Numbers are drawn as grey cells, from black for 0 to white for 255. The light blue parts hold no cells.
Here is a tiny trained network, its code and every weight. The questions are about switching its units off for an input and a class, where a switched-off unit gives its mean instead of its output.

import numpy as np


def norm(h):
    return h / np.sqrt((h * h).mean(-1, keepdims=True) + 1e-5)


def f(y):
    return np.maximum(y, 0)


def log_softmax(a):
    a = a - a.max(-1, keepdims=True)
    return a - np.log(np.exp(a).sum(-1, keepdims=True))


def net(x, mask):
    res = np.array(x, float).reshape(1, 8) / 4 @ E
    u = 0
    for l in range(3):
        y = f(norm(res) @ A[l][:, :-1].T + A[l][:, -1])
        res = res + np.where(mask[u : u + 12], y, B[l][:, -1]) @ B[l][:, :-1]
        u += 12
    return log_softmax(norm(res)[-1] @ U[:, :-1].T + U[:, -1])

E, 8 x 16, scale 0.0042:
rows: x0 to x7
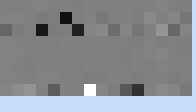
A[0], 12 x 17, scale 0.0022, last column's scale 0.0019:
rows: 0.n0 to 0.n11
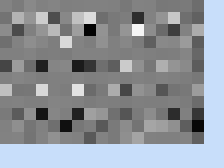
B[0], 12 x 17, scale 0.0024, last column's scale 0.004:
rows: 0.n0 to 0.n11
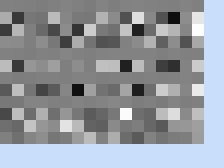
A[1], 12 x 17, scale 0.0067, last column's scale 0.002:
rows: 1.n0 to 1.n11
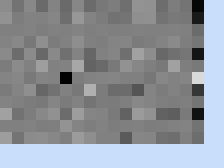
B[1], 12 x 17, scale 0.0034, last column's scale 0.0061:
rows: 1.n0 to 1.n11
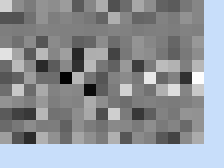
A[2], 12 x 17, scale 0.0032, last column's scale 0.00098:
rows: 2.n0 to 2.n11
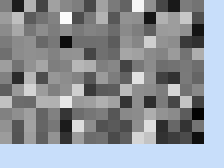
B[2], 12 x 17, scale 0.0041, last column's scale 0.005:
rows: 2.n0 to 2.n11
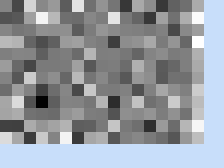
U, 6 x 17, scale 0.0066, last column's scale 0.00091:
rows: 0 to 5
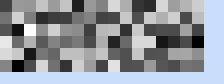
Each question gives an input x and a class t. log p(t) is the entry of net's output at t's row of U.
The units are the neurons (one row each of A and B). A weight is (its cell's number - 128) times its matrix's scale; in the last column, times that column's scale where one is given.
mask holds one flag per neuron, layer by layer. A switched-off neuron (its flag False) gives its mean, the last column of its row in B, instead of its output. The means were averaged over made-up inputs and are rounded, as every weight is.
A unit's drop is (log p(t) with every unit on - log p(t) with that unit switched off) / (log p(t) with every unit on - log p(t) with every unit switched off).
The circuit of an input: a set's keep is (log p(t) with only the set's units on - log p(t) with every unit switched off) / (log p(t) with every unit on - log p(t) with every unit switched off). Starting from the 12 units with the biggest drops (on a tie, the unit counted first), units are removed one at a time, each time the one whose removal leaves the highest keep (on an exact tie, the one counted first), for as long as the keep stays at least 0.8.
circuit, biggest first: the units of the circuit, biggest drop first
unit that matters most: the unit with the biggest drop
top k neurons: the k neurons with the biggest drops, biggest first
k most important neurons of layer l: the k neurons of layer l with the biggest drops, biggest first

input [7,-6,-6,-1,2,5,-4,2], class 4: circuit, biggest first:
(2.n8, 1.n6)
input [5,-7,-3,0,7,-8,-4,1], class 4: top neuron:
(0.n2)
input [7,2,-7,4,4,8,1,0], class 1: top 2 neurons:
(0.n7, 0.n5)
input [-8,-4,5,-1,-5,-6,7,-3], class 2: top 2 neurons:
(0.n5, 1.n6)
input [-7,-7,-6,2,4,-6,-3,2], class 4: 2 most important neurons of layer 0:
(0.n2, 0.n1)
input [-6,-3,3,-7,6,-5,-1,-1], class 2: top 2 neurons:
(0.n5, 1.n6)
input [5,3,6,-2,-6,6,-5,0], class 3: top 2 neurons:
(0.n5, 0.n2)
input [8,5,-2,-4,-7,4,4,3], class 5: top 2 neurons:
(0.n2, 0.n1)
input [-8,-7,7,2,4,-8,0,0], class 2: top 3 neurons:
(0.n5, 0.n2, 0.n7)
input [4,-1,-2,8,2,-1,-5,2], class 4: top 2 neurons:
(0.n1, 0.n2)
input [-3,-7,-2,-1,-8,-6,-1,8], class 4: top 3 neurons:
(2.n8, 0.n1, 0.n2)
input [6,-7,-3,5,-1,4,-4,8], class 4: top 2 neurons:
(2.n8, 0.n1)
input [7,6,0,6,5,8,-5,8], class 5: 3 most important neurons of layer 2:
(2.n10, 2.n8, 2.n7)
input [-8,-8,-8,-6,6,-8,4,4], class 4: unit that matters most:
2.n8
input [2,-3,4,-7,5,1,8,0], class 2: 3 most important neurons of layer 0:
(0.n5, 0.n2, 0.n7)
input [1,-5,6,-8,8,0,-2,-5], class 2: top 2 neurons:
(0.n5, 1.n6)
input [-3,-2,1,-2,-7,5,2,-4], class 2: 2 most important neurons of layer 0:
(0.n5, 0.n7)
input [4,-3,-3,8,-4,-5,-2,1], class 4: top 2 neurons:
(0.n2, 0.n1)
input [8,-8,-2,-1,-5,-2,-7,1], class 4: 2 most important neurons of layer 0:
(0.n2, 0.n9)
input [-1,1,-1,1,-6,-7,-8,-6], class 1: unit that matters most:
0.n2
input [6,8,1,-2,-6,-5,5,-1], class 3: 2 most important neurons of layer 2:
(2.n11, 2.n3)
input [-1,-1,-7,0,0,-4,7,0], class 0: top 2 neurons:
(0.n7, 1.n6)
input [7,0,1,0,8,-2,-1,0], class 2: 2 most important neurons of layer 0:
(0.n5, 0.n9)
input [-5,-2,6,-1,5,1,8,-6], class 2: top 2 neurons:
(1.n6, 0.n5)
